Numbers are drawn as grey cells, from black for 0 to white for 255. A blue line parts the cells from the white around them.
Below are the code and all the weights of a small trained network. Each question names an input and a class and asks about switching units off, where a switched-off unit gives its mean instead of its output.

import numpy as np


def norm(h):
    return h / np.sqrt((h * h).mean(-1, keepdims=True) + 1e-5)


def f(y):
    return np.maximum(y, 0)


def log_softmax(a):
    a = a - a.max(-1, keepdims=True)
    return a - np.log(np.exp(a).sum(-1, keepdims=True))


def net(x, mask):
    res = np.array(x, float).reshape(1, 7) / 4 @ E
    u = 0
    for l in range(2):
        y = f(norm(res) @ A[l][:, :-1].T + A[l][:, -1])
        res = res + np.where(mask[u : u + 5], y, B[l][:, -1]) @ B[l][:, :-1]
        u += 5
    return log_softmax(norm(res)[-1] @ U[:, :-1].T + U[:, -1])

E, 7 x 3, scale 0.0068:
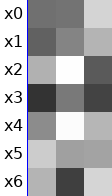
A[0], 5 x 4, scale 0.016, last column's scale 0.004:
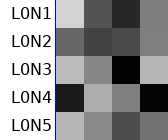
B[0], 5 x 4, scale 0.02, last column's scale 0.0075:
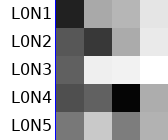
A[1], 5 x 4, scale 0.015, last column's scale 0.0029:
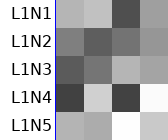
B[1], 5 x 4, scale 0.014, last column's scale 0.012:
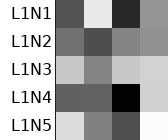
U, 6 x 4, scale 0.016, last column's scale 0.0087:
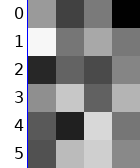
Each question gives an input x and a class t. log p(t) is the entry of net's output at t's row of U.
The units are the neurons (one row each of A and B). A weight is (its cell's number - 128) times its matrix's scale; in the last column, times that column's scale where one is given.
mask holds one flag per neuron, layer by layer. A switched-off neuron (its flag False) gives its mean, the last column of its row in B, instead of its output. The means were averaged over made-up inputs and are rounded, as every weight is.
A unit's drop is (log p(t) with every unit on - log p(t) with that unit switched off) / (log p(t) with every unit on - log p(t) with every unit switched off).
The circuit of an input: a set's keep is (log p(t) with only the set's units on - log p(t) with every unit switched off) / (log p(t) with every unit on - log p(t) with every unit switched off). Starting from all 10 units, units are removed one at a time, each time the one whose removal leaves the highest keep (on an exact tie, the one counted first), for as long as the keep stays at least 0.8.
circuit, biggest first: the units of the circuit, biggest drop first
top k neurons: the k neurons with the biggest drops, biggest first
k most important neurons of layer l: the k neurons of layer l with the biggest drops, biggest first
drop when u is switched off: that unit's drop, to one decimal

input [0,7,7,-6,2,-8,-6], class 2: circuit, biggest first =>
L0N4, L1N4
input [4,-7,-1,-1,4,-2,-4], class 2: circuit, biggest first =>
L0N4
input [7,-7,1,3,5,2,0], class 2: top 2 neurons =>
L0N2, L0N3
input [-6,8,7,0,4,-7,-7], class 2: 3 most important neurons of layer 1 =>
L1N4, L1N5, L1N3
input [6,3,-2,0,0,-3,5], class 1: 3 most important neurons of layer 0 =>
L0N4, L0N2, L0N1
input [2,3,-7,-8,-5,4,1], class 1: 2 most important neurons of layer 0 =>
L0N4, L0N2
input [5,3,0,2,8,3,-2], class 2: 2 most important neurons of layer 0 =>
L0N3, L0N4
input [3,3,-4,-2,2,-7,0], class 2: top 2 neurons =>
L0N4, L0N3
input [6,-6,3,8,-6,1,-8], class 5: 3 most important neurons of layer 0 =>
L0N3, L0N2, L0N1
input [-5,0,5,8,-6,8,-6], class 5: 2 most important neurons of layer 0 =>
L0N3, L0N1
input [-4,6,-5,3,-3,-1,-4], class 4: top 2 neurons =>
L0N2, L1N4
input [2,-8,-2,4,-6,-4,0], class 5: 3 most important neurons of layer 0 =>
L0N3, L0N1, L0N4
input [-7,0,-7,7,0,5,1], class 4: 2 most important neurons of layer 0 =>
L0N2, L0N5
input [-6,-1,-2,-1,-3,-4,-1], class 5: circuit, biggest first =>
L0N3
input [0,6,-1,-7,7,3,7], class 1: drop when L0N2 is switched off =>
0.0
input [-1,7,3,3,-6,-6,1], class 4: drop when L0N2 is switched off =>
0.8
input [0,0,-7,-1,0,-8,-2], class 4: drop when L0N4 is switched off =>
-0.1
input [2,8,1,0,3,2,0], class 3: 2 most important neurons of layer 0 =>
L0N2, L0N3
